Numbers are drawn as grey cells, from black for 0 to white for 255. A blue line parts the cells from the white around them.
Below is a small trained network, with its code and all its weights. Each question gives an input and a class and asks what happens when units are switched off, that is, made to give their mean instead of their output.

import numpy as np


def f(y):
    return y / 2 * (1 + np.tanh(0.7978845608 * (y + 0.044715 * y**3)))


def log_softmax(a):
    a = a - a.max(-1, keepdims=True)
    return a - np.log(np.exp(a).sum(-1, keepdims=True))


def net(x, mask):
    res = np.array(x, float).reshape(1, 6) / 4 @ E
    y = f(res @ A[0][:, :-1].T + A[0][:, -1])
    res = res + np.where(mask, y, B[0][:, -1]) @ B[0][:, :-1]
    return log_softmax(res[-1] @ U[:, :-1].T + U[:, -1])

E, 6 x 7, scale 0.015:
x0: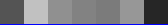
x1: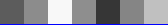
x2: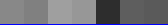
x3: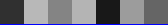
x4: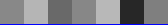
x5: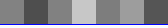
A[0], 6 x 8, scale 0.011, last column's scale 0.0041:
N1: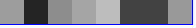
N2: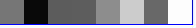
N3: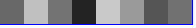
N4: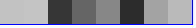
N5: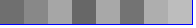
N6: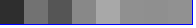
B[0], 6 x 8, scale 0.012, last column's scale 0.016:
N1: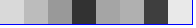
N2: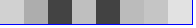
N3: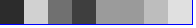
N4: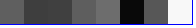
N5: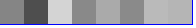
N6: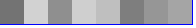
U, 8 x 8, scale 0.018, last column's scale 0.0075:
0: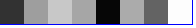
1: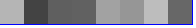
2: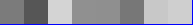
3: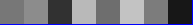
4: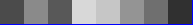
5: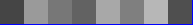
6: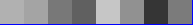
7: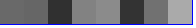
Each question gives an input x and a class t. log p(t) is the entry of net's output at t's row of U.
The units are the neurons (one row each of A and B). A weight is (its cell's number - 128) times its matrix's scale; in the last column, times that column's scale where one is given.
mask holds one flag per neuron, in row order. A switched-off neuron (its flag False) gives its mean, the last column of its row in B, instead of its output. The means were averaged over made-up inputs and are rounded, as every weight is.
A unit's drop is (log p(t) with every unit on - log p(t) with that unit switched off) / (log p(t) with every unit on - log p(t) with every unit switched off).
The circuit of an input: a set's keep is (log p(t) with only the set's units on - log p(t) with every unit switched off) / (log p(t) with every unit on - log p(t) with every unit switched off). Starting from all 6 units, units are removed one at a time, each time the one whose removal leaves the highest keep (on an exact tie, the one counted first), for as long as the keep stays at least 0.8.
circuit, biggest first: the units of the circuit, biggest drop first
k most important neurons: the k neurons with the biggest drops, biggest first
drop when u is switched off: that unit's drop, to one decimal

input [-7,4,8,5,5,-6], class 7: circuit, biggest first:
N4
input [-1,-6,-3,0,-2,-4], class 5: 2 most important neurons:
N3, N6
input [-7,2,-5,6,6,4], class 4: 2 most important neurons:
N4, N6
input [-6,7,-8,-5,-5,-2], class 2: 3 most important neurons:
N5, N1, N4
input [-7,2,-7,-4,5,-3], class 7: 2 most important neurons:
N4, N2
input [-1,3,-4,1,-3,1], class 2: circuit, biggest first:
N1, N3
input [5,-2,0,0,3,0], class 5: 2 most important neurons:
N3, N1
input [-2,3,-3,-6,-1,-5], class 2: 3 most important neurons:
N5, N1, N2
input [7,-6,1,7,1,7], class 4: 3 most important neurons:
N6, N2, N1
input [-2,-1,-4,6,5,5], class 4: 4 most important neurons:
N4, N2, N1, N6
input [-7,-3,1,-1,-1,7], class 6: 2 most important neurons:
N1, N5
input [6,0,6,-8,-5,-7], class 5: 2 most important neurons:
N1, N3
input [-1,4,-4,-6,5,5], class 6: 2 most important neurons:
N1, N2
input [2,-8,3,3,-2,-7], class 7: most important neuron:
N4
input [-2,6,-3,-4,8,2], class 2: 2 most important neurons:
N5, N2
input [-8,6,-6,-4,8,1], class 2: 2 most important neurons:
N5, N2
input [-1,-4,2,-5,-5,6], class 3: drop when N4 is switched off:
0.1
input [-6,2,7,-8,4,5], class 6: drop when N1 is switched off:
1.2
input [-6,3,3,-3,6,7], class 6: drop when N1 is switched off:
0.7
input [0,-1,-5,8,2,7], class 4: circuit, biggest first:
N6
